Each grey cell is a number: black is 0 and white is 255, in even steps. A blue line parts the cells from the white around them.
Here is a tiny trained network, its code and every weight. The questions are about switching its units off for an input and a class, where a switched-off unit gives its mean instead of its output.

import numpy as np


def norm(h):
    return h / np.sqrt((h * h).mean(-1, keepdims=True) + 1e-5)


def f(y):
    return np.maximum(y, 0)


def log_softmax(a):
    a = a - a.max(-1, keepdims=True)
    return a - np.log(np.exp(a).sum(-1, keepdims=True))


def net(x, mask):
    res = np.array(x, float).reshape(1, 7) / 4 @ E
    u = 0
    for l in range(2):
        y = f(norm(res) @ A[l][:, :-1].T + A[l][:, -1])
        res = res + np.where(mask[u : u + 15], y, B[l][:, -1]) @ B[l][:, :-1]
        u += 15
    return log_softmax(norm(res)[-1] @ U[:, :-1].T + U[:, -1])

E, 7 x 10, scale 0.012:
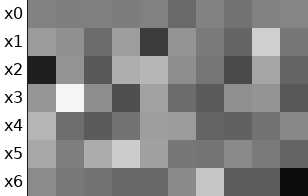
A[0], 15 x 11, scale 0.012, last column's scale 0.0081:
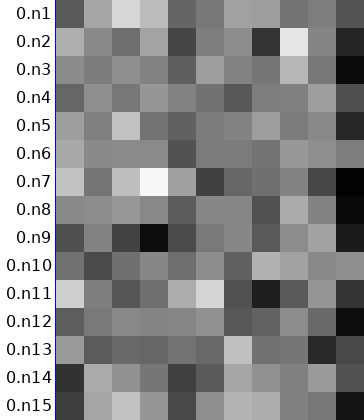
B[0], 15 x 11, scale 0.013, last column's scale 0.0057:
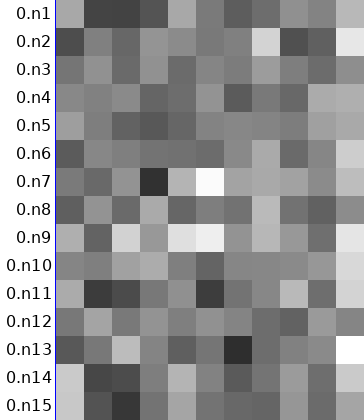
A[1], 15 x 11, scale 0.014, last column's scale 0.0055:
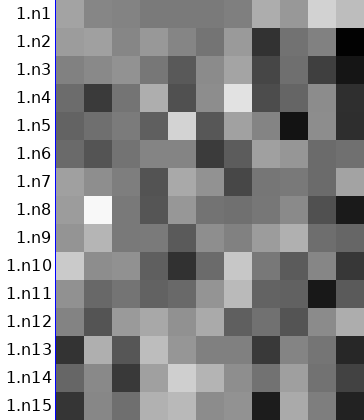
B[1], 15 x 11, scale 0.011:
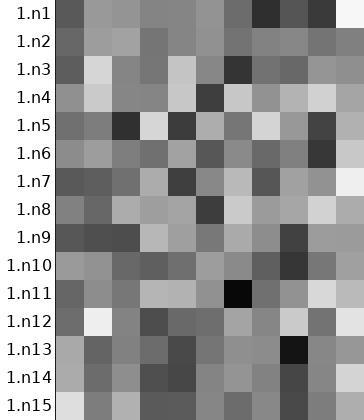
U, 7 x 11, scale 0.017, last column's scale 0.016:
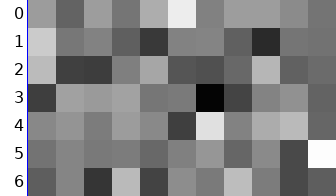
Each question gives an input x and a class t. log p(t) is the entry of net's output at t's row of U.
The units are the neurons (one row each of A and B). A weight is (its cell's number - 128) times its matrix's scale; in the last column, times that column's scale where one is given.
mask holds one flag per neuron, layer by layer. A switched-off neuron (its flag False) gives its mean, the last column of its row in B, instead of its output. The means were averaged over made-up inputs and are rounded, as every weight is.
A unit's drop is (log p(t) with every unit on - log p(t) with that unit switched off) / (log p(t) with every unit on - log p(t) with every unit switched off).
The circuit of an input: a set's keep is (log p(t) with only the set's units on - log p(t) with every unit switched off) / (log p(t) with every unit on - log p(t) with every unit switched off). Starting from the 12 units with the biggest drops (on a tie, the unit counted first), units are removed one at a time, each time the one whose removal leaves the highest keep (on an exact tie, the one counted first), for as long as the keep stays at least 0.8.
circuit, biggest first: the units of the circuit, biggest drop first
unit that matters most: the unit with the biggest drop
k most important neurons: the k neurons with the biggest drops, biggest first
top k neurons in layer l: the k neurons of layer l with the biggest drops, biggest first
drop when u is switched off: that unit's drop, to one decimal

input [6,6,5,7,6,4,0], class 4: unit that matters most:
1.n8
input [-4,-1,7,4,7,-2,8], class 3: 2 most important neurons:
(1.n11; 1.n3)
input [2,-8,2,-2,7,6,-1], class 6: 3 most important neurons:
(1.n5; 0.n9; 0.n14)
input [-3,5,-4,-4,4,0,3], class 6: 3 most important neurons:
(0.n2; 0.n6; 1.n1)
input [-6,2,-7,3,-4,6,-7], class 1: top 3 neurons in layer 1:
(1.n11; 1.n1; 1.n12)
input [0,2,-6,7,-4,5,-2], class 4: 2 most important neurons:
(1.n8; 0.n9)
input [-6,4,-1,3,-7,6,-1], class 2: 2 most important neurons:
(0.n1; 0.n15)
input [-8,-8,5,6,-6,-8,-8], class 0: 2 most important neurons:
(0.n13; 0.n9)
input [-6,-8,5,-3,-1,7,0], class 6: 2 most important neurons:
(1.n5; 0.n9)
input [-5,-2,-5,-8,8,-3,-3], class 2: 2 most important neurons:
(0.n11; 1.n7)
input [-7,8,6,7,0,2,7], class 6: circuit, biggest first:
(0.n2; 1.n9)
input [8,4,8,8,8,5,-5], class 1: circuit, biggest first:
(1.n14; 1.n15; 1.n13)
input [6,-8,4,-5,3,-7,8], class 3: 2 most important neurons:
(1.n11; 0.n13)
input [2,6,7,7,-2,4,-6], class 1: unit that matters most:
1.n13
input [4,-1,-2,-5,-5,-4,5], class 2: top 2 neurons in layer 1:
(1.n1; 1.n11)
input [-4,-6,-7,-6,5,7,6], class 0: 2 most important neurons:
(0.n7; 1.n11)
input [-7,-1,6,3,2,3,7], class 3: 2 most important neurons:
(1.n11; 1.n3)
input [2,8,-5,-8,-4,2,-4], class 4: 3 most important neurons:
(1.n4; 1.n5; 0.n13)
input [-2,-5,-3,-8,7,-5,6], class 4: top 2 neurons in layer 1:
(1.n4; 1.n12)
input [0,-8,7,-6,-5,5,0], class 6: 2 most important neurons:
(1.n5; 1.n1)
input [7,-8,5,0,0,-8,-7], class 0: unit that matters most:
0.n9
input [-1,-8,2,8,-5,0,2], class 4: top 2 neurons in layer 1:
(1.n8; 1.n1)
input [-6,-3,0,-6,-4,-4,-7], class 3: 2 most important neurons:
(1.n1; 1.n7)
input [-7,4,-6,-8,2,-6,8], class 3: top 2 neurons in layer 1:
(1.n11; 1.n3)
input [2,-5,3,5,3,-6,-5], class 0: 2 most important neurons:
(0.n9; 0.n13)
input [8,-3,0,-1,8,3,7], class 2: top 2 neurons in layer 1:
(1.n1; 1.n11)
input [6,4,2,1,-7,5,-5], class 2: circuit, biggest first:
(0.n1)
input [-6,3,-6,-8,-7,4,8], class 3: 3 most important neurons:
(1.n11; 0.n13; 1.n3)
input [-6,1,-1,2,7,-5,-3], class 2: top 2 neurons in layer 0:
(0.n11; 0.n7)
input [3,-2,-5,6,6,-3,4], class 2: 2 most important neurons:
(0.n11; 1.n12)
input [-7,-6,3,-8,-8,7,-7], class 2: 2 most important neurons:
(0.n1; 0.n9)
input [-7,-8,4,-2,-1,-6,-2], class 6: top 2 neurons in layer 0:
(0.n7; 0.n13)
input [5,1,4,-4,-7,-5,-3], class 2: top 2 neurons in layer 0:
(0.n14; 0.n15)
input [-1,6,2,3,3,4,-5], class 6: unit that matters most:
0.n2
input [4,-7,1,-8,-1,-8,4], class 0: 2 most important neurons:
(0.n9; 1.n7)
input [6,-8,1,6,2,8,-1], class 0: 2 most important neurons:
(0.n7; 0.n2)
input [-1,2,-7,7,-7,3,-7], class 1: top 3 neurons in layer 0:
(0.n5; 0.n13; 0.n11)
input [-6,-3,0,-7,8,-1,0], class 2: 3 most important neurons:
(0.n11; 1.n7; 1.n8)
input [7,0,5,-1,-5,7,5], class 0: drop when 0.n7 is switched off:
1.1
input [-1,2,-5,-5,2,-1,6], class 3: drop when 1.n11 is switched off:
0.1
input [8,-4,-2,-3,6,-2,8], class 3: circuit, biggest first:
(1.n11)
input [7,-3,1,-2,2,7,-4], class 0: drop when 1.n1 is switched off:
0.0
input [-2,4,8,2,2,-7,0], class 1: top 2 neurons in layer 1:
(1.n14; 1.n15)
